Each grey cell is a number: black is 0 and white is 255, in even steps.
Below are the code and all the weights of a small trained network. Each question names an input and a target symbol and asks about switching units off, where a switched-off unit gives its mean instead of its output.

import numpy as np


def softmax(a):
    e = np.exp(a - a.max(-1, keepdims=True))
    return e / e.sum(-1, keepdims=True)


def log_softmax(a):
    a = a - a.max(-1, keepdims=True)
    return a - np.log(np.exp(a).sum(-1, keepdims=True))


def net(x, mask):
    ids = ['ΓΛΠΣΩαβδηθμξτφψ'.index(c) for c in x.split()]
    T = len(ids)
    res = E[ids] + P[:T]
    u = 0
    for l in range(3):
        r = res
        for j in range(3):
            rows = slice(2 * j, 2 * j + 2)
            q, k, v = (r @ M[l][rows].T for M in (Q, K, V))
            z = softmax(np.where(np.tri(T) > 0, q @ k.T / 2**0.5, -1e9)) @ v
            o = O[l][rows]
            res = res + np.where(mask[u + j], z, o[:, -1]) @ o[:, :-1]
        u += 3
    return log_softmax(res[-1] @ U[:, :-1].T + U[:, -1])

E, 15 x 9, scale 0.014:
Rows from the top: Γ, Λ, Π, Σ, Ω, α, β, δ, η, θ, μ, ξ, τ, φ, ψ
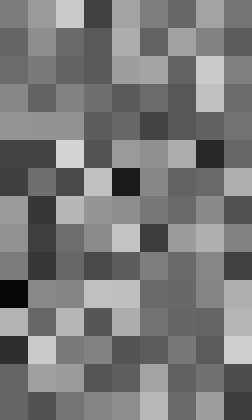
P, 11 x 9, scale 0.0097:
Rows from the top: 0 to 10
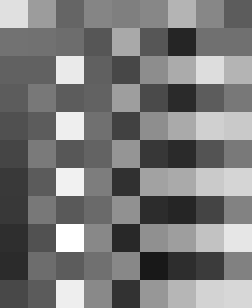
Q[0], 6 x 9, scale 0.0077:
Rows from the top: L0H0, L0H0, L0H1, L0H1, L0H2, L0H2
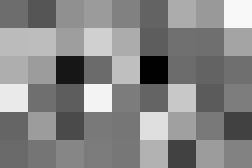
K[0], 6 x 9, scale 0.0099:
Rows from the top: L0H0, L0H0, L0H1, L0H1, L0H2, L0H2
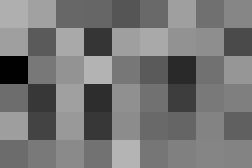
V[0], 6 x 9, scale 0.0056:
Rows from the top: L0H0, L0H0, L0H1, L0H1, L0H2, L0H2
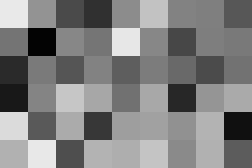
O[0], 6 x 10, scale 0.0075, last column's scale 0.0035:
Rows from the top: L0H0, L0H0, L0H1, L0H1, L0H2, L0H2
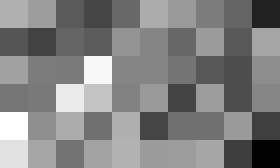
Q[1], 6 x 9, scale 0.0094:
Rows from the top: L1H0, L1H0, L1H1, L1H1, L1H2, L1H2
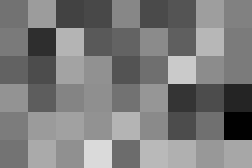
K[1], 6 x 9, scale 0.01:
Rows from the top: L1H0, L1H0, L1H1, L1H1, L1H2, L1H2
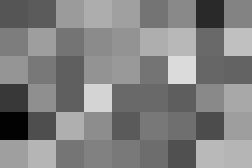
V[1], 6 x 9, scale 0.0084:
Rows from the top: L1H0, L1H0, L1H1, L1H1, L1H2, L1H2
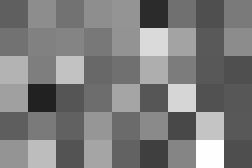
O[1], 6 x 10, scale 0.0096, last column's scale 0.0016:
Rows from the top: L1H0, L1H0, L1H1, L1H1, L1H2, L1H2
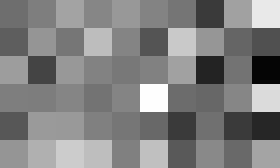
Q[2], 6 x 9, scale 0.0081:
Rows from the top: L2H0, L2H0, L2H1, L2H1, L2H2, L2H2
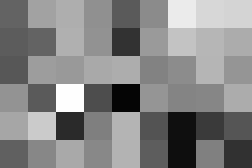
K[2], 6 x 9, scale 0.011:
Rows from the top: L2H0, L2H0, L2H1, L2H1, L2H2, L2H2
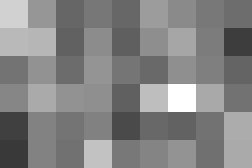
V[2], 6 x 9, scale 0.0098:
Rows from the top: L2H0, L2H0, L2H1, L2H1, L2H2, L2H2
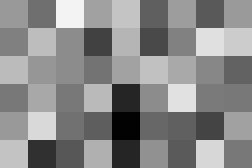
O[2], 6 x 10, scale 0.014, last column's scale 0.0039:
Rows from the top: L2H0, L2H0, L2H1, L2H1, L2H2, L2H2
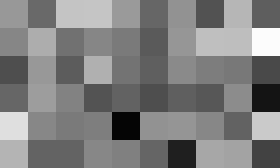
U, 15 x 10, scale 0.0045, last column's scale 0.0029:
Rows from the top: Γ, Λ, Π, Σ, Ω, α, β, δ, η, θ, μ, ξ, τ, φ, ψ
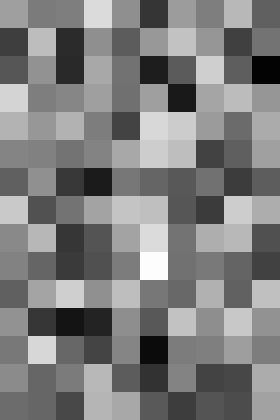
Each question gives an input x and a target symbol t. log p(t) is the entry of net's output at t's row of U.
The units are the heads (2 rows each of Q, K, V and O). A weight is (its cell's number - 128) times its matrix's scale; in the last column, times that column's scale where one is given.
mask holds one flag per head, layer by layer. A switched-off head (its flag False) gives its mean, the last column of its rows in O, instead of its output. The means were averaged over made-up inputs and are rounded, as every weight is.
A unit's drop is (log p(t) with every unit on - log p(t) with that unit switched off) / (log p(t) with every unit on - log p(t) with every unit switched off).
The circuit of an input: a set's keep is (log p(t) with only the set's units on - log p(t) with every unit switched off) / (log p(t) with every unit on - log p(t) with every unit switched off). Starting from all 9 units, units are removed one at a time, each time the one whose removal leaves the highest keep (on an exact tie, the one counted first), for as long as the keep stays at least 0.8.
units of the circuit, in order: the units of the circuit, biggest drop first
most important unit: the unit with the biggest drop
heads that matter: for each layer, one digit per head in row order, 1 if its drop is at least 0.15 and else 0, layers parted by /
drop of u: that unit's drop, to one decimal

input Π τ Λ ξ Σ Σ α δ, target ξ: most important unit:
L1H2
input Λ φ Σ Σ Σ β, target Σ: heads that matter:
010 / 010 / 011
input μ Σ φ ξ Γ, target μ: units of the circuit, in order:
(L2H2 L0H1 L0H2)
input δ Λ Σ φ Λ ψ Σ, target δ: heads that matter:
001 / 010 / 101
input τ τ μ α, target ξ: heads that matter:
000 / 011 / 010
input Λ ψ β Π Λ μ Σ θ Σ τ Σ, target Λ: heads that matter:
110 / 010 / 010
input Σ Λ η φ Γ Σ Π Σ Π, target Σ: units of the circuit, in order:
(L2H2 L0H2 L1H0)
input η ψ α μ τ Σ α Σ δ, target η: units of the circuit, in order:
(L0H1 L1H1 L2H0)
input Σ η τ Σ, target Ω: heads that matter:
000 / 010 / 011
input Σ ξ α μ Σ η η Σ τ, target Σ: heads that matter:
001 / 101 / 001
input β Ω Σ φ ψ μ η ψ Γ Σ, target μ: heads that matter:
010 / 010 / 011
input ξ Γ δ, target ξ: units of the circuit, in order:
(L0H1 L1H2)
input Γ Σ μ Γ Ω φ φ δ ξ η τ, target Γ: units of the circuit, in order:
(L0H2 L2H0)
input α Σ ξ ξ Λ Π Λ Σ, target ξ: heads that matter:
000 / 001 / 010
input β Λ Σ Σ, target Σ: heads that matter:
000 / 000 / 001
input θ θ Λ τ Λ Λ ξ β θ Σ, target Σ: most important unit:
L2H1
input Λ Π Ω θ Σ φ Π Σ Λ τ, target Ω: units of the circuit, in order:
(L2H2 L2H1)
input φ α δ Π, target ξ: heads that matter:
000 / 001 / 000
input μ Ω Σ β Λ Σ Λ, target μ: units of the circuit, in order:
(L2H2 L1H2 L0H1 L0H2)
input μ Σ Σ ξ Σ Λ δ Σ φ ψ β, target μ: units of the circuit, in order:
(L1H2 L2H2 L0H1 L0H2)
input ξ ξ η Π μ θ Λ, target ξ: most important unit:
L0H1
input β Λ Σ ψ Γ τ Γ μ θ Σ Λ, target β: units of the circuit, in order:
(L2H0 L2H1 L0H2)
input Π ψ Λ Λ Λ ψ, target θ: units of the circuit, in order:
(L2H0 L0H0 L2H1 L1H2)
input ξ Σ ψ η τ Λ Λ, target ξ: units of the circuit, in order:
(L0H1 L1H2)
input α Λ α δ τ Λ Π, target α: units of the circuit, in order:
(L1H1 L2H2 L2H0)
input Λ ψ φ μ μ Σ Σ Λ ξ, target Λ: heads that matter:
110 / 010 / 010
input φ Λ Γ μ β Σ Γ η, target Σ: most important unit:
L2H1
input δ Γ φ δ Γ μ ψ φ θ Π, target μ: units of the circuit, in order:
(L0H1 L2H2)
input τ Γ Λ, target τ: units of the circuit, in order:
(L2H1 L0H0 L1H1 L2H0)
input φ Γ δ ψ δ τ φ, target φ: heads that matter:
101 / 010 / 110
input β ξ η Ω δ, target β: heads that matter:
001 / 000 / 110
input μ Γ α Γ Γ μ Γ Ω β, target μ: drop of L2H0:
0.0
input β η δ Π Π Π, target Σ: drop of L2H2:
0.7
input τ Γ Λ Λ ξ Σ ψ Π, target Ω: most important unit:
L2H2
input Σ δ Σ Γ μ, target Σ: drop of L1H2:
0.3
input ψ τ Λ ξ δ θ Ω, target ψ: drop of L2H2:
0.4
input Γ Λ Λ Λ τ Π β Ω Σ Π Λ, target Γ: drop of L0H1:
0.1
